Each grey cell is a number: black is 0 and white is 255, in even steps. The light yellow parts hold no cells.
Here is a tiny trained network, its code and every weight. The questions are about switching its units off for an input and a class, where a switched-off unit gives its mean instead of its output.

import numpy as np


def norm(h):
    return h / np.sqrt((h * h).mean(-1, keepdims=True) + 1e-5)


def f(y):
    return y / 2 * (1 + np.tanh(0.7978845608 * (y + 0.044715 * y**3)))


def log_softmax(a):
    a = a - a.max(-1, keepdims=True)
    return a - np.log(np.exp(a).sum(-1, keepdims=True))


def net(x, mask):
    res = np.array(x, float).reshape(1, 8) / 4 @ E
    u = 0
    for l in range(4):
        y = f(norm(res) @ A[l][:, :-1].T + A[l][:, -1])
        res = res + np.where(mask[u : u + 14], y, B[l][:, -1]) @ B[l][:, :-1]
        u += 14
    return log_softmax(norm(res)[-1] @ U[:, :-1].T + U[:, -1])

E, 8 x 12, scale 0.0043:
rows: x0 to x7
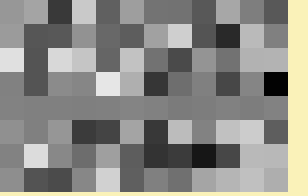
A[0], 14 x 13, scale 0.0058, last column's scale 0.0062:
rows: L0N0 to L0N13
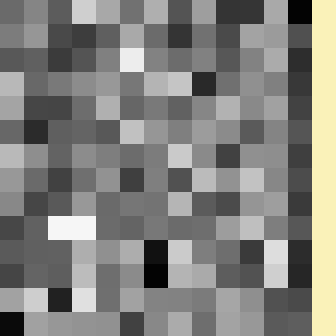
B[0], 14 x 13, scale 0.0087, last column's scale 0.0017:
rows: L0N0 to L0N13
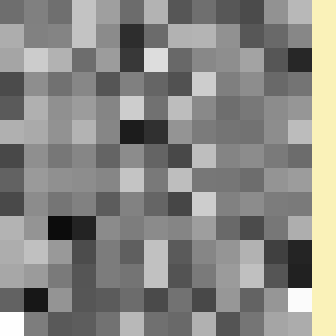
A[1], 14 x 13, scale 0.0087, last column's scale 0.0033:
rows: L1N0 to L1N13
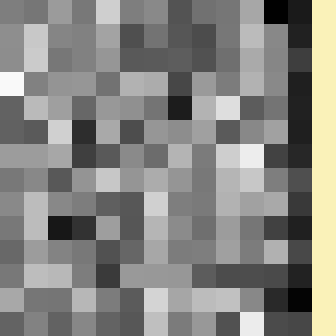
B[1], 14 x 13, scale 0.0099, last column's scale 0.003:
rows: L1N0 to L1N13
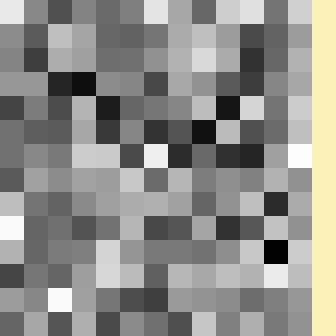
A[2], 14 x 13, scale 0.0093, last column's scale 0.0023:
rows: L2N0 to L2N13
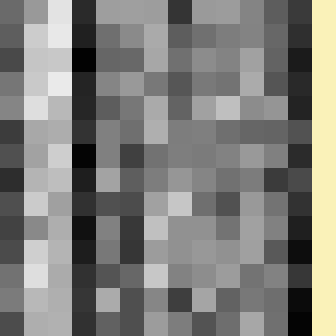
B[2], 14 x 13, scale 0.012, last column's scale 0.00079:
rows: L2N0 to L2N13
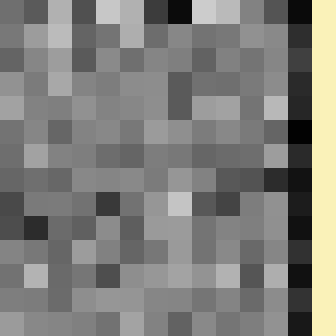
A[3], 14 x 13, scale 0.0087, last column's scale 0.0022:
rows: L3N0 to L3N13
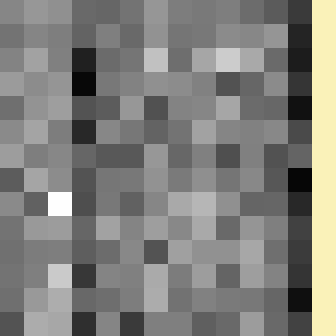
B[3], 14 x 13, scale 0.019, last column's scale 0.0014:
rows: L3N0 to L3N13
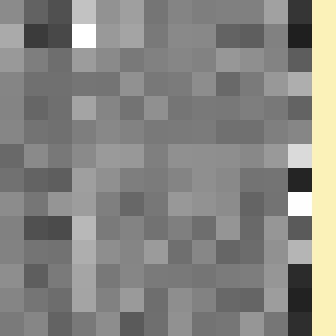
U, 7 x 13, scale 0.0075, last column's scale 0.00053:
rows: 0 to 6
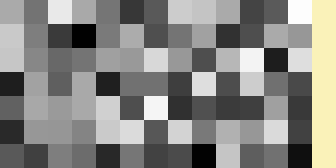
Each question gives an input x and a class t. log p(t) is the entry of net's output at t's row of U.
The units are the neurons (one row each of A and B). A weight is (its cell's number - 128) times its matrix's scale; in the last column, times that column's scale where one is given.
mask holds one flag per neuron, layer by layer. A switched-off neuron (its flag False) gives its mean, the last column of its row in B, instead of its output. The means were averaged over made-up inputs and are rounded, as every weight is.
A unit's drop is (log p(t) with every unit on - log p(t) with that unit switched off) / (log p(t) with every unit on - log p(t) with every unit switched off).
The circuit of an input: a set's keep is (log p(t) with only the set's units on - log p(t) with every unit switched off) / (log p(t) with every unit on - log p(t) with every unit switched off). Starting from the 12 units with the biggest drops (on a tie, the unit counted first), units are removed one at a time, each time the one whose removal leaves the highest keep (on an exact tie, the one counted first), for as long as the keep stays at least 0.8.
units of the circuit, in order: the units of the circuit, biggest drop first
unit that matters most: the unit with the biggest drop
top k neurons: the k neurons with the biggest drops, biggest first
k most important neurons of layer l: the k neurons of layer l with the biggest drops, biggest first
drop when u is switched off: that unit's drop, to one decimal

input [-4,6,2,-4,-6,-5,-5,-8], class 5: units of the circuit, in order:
(L1N11)
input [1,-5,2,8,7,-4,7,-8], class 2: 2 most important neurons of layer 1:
(L1N0 L1N11)
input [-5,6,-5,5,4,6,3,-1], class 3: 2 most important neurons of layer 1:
(L1N13 L1N5)
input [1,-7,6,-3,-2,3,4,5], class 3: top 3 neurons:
(L1N4 L0N13 L1N9)
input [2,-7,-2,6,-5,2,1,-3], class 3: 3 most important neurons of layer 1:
(L1N4 L1N10 L1N8)
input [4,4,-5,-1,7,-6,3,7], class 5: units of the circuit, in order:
(L1N6 L1N7)
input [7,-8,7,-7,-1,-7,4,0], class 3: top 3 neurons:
(L1N4 L0N13 L1N6)
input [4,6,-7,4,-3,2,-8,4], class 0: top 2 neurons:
(L1N12 L0N9)
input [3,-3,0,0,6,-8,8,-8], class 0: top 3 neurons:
(L1N2 L1N1 L1N6)
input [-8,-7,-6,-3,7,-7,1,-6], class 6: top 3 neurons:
(L1N5 L1N6 L0N9)
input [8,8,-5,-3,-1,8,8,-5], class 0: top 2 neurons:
(L1N2 L0N1)
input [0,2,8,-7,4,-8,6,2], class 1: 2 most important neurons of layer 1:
(L1N3 L1N6)
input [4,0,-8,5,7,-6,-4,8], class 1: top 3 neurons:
(L1N9 L0N13 L1N11)
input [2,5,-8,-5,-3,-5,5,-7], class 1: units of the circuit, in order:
(L1N9)
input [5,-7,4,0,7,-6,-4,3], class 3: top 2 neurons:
(L1N4 L1N6)
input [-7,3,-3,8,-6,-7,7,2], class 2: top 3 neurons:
(L1N0 L0N5 L1N5)
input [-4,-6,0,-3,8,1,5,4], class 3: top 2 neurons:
(L1N4 L0N5)
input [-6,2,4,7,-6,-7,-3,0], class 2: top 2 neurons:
(L1N0 L1N6)
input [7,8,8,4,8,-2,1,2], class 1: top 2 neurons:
(L1N3 L0N9)
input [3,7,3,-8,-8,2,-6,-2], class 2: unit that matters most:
L1N10
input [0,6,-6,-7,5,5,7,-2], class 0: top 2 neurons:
(L1N2 L1N1)
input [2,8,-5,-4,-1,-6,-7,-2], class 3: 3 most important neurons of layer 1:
(L1N13 L1N2 L1N1)
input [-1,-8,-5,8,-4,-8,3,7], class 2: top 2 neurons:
(L1N0 L1N6)
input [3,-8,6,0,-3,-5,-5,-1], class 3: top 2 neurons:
(L1N4 L0N13)
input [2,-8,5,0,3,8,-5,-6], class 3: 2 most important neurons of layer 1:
(L1N4 L1N11)
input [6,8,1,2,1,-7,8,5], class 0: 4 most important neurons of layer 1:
(L1N2 L1N1 L1N4 L1N6)
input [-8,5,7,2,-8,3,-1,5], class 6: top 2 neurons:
(L1N5 L0N13)
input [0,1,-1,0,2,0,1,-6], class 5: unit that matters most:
L1N11
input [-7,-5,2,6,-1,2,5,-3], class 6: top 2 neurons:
(L1N5 L1N10)
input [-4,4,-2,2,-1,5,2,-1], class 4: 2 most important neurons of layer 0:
(L0N0 L0N12)
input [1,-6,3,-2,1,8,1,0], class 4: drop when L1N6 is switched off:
0.7
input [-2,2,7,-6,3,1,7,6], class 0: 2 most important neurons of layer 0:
(L0N13 L0N1)
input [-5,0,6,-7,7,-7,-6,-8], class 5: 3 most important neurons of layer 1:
(L1N11 L1N6 L1N0)
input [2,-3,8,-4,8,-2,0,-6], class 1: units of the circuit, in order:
(L1N3)
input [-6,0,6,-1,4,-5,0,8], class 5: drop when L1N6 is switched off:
0.2
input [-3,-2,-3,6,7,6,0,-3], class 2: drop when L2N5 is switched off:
0.0
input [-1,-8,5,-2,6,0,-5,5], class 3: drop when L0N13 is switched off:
0.1
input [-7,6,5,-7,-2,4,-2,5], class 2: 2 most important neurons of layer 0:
(L0N12 L0N13)
